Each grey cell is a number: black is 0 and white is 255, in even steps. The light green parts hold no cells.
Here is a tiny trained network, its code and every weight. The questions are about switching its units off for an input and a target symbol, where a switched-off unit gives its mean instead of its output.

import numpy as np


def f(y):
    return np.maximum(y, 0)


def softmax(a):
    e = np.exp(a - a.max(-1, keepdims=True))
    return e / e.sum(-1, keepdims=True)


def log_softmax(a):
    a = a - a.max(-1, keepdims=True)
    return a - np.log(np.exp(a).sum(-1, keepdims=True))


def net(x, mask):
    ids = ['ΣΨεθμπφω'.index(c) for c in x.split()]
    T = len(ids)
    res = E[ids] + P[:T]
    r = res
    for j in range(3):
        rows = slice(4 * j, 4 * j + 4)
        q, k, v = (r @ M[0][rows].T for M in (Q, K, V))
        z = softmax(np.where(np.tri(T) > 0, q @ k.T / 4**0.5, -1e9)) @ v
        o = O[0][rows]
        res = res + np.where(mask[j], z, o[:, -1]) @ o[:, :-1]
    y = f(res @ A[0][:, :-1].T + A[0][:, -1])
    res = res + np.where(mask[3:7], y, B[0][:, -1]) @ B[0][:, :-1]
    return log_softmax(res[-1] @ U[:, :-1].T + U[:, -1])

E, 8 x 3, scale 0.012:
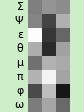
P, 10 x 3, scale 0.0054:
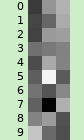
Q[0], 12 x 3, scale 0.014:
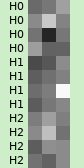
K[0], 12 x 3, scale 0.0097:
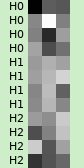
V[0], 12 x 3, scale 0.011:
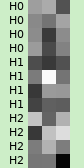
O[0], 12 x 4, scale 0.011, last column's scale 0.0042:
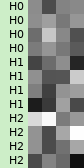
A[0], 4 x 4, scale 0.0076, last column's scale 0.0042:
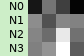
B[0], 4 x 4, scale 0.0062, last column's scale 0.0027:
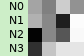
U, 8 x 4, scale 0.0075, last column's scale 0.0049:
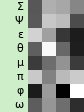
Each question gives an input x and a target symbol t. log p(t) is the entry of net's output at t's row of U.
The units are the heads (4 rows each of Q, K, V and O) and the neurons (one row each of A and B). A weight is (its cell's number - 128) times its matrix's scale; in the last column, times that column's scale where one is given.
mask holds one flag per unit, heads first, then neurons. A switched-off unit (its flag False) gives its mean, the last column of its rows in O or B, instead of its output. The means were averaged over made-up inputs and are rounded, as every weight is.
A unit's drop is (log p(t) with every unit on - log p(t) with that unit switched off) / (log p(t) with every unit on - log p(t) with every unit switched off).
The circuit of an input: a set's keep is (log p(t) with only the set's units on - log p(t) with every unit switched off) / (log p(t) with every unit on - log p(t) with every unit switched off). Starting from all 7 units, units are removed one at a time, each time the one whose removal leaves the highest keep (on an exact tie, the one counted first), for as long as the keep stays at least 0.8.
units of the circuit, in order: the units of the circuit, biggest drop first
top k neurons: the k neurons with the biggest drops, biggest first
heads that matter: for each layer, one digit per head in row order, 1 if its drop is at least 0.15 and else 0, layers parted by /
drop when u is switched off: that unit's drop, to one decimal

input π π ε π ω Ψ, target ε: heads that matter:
010
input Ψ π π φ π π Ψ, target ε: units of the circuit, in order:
[H1]
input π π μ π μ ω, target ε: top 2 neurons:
[N1; N3]
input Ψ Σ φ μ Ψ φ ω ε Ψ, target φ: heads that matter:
011
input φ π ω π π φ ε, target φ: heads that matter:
001
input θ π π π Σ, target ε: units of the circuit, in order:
[H1; N3]
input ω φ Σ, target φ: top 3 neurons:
[N1; N2; N3]
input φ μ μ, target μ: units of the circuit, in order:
[H2; H1]
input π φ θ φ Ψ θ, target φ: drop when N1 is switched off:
0.0
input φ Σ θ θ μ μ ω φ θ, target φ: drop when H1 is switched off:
0.2
